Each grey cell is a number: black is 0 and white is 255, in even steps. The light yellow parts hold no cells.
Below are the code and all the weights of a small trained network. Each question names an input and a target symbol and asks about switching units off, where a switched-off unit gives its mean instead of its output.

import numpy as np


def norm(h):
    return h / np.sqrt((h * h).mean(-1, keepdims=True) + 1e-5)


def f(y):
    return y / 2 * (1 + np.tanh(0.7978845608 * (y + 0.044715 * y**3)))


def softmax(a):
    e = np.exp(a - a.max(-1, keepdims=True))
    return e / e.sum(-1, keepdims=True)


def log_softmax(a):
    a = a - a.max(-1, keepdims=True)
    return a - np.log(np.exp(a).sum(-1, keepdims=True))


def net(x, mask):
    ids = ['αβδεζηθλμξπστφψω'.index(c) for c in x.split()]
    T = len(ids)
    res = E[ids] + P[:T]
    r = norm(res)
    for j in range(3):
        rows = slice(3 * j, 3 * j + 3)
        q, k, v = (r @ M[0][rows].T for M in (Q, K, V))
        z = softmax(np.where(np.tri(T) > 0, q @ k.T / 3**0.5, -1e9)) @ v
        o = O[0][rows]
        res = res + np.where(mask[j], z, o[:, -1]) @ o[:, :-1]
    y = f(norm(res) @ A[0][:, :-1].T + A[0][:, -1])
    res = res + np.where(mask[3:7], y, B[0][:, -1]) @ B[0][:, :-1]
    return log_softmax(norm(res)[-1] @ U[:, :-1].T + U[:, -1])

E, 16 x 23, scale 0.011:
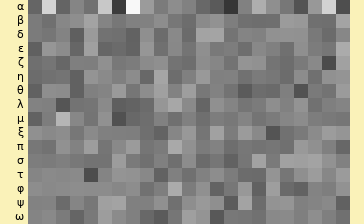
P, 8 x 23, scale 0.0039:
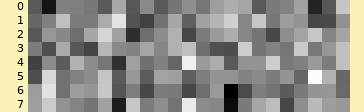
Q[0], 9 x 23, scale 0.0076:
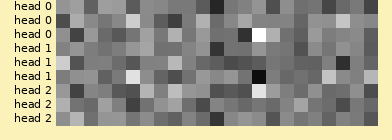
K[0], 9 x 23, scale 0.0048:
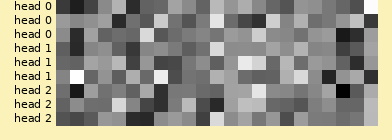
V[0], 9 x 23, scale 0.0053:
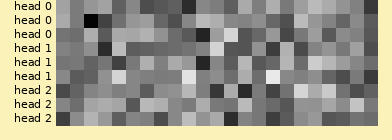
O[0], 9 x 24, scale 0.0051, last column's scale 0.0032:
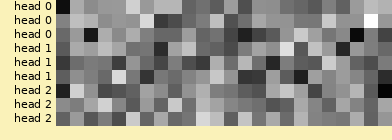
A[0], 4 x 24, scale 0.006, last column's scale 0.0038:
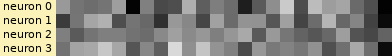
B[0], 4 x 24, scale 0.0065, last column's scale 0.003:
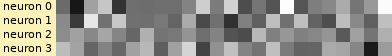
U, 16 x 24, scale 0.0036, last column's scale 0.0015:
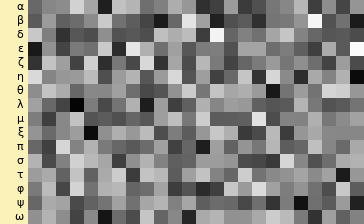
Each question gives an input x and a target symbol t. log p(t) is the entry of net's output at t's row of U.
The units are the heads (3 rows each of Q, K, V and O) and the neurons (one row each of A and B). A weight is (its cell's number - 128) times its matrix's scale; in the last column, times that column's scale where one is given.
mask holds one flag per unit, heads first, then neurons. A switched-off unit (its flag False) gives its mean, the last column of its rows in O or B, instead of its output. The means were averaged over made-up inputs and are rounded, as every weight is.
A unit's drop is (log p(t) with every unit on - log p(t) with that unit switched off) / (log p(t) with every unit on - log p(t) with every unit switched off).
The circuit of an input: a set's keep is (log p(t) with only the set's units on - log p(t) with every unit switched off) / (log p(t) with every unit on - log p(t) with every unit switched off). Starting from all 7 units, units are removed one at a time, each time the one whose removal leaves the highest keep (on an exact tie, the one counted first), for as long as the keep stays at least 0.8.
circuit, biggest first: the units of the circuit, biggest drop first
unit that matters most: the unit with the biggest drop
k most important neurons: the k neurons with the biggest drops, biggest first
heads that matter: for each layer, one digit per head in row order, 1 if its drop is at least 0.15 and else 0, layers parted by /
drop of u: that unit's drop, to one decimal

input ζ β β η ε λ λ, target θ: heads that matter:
100
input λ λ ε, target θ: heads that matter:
100
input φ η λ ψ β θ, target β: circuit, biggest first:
[head 1]
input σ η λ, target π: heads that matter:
010
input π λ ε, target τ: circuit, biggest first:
[neuron 3; head 2]
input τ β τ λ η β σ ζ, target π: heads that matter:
010
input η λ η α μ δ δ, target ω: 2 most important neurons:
[neuron 2; neuron 0]
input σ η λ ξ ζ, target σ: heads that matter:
001
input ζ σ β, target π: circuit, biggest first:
[head 1; neuron 1]
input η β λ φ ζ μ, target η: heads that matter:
010
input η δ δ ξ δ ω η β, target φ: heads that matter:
100
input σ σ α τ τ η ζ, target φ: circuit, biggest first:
[neuron 2; head 0]
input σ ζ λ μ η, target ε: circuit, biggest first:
[head 0; head 2]
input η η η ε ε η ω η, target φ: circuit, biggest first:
[head 0]
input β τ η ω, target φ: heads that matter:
110
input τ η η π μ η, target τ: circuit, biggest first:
[head 2; neuron 3]
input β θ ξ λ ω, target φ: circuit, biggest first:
[head 1; head 0]
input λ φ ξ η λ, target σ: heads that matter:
001
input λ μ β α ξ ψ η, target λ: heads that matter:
101
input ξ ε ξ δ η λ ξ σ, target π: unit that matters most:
head 1
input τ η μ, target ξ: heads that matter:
010
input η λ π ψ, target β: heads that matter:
010
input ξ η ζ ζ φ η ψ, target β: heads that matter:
110
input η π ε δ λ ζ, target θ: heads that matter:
100
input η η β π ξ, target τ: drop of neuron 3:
0.6
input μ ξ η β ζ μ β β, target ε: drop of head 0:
0.2
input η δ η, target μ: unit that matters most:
neuron 0
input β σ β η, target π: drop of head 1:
1.5
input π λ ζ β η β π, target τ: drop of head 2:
0.1
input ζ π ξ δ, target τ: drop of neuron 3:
0.8
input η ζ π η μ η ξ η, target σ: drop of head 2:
0.7
